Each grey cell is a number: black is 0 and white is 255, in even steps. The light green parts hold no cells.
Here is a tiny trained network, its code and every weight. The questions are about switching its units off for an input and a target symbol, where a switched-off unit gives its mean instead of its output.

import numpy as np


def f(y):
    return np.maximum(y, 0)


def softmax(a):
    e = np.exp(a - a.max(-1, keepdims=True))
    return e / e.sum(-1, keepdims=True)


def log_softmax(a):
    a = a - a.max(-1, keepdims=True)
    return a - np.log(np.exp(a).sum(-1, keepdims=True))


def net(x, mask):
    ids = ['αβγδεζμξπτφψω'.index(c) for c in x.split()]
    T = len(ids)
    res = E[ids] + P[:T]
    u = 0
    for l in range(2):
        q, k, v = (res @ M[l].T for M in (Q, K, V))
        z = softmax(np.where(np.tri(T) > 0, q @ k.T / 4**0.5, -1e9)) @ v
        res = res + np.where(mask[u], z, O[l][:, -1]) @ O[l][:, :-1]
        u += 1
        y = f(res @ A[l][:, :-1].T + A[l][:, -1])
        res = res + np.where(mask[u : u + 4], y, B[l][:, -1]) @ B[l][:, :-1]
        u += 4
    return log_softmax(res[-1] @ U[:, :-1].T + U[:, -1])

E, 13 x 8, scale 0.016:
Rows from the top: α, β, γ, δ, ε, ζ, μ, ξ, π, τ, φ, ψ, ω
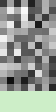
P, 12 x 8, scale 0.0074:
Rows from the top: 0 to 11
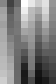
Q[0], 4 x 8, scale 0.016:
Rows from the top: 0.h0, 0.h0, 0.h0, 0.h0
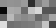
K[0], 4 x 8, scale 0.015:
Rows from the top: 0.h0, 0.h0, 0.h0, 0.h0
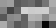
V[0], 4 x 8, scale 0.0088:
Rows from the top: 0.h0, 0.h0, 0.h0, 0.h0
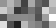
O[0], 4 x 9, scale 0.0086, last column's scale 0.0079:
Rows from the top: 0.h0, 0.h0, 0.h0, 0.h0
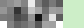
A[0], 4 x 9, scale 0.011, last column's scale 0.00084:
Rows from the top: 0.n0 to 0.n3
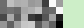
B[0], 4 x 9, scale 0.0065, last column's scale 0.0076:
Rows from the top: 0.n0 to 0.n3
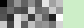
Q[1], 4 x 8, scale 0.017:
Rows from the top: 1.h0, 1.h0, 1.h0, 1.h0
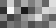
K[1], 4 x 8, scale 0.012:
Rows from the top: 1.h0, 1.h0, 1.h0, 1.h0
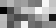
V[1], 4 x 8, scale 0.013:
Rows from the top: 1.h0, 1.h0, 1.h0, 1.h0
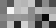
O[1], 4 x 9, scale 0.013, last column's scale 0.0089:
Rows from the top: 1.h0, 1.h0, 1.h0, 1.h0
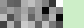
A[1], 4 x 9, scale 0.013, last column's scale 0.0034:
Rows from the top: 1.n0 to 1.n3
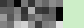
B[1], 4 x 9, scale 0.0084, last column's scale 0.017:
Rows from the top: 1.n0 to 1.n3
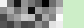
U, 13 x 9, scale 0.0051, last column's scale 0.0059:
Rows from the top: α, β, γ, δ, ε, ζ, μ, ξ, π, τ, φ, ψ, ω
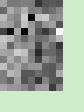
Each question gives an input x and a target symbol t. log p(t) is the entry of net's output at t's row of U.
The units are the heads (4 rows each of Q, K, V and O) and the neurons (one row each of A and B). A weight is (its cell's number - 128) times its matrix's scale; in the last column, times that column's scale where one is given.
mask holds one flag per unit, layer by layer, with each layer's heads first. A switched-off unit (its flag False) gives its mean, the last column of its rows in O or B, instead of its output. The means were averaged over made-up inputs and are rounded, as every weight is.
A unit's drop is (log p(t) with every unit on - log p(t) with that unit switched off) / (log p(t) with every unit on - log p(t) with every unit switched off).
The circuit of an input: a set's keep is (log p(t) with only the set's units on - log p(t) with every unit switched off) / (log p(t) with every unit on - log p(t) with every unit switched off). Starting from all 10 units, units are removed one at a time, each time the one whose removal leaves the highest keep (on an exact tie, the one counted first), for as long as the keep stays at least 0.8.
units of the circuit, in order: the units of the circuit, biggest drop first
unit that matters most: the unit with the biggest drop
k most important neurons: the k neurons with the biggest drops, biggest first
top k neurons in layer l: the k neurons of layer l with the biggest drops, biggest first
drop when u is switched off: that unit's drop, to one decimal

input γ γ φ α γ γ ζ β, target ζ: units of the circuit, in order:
(0.h0, 1.h0, 0.n2)
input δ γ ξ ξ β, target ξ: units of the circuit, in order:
(1.h0, 1.n2, 1.n3)
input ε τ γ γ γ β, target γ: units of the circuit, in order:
(0.h0, 1.h0)
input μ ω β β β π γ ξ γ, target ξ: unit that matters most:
1.n2
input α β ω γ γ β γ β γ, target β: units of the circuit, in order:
(1.h0, 0.h0)
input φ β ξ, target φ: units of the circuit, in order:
(1.h0, 0.h0, 1.n1)
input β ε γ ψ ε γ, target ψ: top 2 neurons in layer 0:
(0.n0, 0.n2)
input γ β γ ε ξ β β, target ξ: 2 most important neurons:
(1.n2, 0.n3)
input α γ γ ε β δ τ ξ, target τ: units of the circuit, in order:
(0.h0, 1.h0)
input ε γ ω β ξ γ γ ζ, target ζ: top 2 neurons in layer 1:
(1.n1, 1.n2)
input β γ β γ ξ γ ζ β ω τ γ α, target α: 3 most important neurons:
(1.n0, 0.n3, 1.n1)
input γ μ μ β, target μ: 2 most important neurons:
(0.n3, 1.n2)
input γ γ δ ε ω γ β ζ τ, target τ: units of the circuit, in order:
(1.h0, 0.h0, 0.n3)
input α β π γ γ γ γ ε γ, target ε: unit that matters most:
0.h0
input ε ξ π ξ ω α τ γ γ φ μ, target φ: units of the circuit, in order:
(0.h0, 1.h0, 1.n1)
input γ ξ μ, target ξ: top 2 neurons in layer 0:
(0.n3, 0.n0)
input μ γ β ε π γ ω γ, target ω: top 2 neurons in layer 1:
(1.n3, 1.n2)
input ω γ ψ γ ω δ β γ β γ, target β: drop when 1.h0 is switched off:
0.9
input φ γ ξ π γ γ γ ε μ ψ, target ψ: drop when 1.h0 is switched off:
1.0
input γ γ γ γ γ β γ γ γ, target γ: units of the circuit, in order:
(1.h0)
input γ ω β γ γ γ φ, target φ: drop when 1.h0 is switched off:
1.1
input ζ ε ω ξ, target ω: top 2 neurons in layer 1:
(1.n3, 1.n1)
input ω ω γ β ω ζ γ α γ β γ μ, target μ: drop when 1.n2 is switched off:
0.2
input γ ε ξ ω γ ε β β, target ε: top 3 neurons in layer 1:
(1.n3, 1.n1, 1.n2)
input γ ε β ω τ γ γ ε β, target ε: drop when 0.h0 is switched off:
0.6
